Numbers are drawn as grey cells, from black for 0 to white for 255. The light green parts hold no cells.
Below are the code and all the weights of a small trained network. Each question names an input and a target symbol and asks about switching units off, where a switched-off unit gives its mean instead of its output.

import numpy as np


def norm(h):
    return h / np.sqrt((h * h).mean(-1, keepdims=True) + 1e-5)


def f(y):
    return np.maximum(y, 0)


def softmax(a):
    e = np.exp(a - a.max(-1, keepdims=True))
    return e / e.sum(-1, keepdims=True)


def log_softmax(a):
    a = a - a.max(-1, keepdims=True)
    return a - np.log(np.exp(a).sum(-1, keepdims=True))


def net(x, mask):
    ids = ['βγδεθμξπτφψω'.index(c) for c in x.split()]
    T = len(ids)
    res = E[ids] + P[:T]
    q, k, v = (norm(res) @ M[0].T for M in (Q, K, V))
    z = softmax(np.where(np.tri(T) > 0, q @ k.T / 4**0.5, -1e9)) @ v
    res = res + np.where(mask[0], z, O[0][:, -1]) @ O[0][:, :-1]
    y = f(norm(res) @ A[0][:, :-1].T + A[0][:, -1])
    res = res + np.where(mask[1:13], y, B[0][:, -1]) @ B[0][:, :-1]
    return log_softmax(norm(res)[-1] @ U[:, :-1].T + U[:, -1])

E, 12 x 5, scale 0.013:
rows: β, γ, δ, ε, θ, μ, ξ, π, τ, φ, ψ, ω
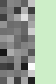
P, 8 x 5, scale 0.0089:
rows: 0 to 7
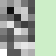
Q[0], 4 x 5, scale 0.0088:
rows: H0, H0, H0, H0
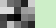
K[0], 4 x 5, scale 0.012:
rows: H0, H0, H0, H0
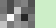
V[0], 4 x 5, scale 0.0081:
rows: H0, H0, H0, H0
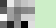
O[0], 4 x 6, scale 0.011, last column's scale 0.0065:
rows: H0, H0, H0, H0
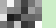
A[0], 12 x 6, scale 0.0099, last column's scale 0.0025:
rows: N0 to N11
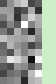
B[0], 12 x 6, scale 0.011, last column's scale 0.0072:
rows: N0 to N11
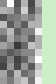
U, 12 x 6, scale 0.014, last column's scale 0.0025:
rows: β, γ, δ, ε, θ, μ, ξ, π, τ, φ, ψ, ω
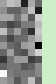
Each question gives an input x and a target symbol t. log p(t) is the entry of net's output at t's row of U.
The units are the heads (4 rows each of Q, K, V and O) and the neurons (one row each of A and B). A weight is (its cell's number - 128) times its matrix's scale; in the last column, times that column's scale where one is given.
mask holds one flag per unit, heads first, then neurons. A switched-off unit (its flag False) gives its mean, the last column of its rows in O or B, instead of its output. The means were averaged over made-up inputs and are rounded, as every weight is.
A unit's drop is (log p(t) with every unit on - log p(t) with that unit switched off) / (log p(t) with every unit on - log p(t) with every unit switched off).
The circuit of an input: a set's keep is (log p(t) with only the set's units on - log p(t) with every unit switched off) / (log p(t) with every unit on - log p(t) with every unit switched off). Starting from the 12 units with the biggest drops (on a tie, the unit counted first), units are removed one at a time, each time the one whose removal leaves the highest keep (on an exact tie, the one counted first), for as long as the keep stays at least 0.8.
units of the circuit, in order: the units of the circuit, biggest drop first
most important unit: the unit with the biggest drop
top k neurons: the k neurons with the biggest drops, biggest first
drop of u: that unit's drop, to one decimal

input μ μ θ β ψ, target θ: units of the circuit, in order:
(H0; N6)
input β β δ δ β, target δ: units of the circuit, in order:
(H0; N1)
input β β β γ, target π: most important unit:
N8
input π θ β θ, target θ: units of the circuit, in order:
(H0; N8)
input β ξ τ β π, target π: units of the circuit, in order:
(N8; N6)
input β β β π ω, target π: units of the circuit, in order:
(N8; H0)
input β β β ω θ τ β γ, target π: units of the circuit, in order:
(H0; N8)
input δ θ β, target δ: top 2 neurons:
(N1; N2)
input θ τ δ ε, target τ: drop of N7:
0.0
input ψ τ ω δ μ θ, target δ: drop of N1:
0.2
